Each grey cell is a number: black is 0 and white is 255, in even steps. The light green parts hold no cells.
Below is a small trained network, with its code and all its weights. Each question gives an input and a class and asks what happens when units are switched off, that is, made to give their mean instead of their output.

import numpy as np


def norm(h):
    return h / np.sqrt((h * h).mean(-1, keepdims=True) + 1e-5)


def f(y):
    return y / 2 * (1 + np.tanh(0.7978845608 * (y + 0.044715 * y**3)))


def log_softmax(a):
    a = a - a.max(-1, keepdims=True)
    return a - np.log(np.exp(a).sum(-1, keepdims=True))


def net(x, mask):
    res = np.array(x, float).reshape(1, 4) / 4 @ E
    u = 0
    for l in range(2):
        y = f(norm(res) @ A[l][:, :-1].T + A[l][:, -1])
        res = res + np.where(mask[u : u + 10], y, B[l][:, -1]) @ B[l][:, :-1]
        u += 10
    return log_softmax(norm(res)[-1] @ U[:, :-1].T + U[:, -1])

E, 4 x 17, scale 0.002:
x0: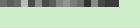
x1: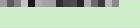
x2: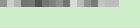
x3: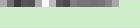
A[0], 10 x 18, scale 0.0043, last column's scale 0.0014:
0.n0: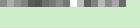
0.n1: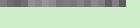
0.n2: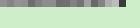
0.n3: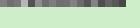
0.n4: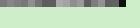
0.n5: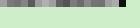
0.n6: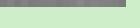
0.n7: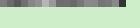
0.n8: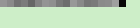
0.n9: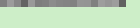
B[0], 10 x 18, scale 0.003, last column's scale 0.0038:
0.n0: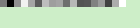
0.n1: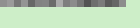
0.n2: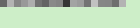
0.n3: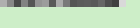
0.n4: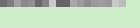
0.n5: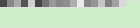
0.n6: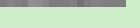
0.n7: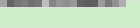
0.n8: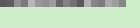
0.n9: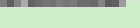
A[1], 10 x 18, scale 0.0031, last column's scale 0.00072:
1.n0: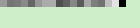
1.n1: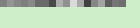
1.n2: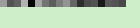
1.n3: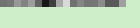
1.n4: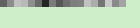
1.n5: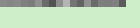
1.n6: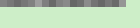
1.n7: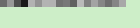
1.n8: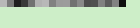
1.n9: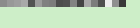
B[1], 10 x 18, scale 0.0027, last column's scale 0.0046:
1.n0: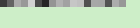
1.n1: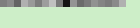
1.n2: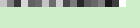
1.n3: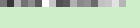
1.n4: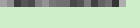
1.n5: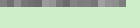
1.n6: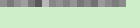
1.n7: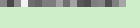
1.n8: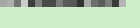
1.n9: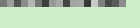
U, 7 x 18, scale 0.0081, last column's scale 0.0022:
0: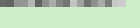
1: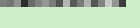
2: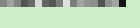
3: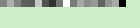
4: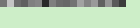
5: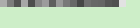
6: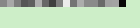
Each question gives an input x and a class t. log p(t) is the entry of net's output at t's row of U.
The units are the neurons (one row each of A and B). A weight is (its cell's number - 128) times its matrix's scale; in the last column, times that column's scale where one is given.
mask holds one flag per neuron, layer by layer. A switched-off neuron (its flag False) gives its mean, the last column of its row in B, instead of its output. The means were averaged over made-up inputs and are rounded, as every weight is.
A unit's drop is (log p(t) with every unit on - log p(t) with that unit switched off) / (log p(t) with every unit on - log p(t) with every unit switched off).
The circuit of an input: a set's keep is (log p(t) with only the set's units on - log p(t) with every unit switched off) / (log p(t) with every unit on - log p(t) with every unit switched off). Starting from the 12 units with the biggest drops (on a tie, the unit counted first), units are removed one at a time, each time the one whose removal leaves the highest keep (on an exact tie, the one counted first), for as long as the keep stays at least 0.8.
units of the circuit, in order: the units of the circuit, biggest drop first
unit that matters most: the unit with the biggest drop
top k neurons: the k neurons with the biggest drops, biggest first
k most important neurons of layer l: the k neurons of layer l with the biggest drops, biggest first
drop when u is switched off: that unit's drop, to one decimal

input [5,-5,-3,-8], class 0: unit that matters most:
1.n3
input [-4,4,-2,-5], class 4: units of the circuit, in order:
1.n2; 1.n9; 0.n0
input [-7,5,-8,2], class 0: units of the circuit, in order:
0.n5; 1.n0
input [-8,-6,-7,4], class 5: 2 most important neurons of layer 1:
1.n8; 1.n7
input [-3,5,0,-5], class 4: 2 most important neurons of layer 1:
1.n2; 1.n9
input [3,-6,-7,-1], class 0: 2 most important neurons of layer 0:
0.n4; 0.n7
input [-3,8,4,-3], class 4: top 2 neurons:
1.n4; 0.n0
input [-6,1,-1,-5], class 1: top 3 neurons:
1.n2; 1.n4; 1.n3
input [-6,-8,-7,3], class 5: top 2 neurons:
0.n5; 1.n8
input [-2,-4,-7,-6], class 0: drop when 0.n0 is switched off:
-0.1
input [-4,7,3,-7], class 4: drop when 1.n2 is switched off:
0.1
